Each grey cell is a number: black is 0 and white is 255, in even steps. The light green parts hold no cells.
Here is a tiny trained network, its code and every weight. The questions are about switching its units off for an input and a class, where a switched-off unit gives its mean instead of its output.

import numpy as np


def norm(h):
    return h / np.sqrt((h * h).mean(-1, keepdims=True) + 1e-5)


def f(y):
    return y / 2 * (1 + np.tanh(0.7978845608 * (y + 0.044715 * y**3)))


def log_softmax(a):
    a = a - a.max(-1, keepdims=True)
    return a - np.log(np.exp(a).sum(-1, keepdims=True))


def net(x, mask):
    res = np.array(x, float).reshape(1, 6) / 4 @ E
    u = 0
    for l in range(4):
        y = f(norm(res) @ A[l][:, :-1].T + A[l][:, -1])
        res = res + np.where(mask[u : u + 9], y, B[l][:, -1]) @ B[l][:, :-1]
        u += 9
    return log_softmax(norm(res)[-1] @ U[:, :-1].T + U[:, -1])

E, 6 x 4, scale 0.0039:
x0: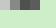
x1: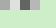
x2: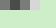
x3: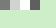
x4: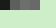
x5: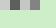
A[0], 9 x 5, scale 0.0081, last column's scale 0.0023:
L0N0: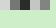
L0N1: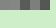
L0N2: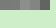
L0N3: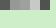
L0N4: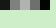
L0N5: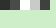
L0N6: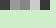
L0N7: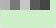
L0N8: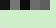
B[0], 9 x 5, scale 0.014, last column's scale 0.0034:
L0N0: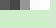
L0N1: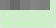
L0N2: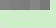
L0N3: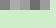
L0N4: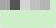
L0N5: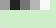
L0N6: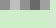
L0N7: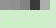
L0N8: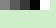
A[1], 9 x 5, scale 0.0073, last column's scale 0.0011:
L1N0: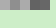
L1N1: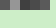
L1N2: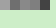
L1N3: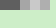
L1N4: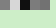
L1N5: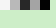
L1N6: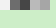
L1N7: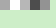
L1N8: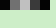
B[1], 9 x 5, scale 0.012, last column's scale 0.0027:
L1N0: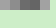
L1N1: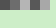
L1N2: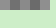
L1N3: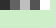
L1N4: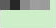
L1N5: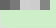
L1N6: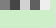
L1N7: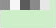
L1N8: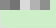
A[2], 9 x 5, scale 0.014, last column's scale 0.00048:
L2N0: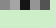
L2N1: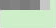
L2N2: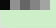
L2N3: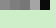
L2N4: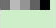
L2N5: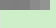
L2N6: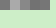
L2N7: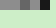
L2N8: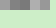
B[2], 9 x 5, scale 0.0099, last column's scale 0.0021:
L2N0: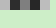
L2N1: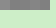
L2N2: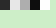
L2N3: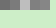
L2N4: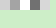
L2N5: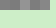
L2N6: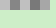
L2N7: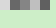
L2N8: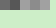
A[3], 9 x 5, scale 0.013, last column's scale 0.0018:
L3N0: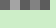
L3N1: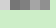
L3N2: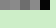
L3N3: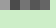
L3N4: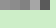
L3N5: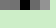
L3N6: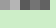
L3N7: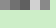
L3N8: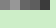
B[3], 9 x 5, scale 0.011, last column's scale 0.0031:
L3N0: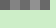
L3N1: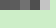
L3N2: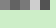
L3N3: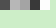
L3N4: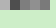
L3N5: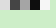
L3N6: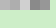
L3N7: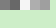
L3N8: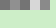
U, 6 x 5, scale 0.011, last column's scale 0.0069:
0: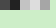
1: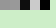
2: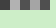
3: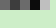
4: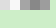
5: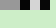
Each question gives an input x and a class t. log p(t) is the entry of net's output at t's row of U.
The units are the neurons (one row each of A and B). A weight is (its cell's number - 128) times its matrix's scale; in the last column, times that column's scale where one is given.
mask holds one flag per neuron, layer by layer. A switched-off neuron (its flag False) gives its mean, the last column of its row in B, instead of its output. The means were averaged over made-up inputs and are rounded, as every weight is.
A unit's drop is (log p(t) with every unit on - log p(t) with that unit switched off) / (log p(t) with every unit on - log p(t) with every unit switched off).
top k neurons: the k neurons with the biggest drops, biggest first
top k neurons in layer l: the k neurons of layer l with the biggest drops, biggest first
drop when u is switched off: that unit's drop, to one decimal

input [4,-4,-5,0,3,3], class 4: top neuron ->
[L0N0]
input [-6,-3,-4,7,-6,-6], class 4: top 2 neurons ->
[L0N0 L1N7]
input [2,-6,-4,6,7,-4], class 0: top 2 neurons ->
[L1N8 L0N4]
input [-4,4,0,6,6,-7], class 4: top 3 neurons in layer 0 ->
[L0N6 L0N0 L0N3]
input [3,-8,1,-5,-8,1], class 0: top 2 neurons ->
[L0N8 L0N0]
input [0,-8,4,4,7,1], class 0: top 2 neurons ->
[L0N4 L3N5]
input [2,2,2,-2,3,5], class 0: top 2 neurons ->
[L0N0 L0N8]
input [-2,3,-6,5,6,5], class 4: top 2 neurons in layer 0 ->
[L0N0 L0N7]
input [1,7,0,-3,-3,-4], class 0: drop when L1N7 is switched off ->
0.1
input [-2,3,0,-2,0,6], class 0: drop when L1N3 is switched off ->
-0.1
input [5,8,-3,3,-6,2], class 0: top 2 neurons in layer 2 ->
[L2N2 L2N8]
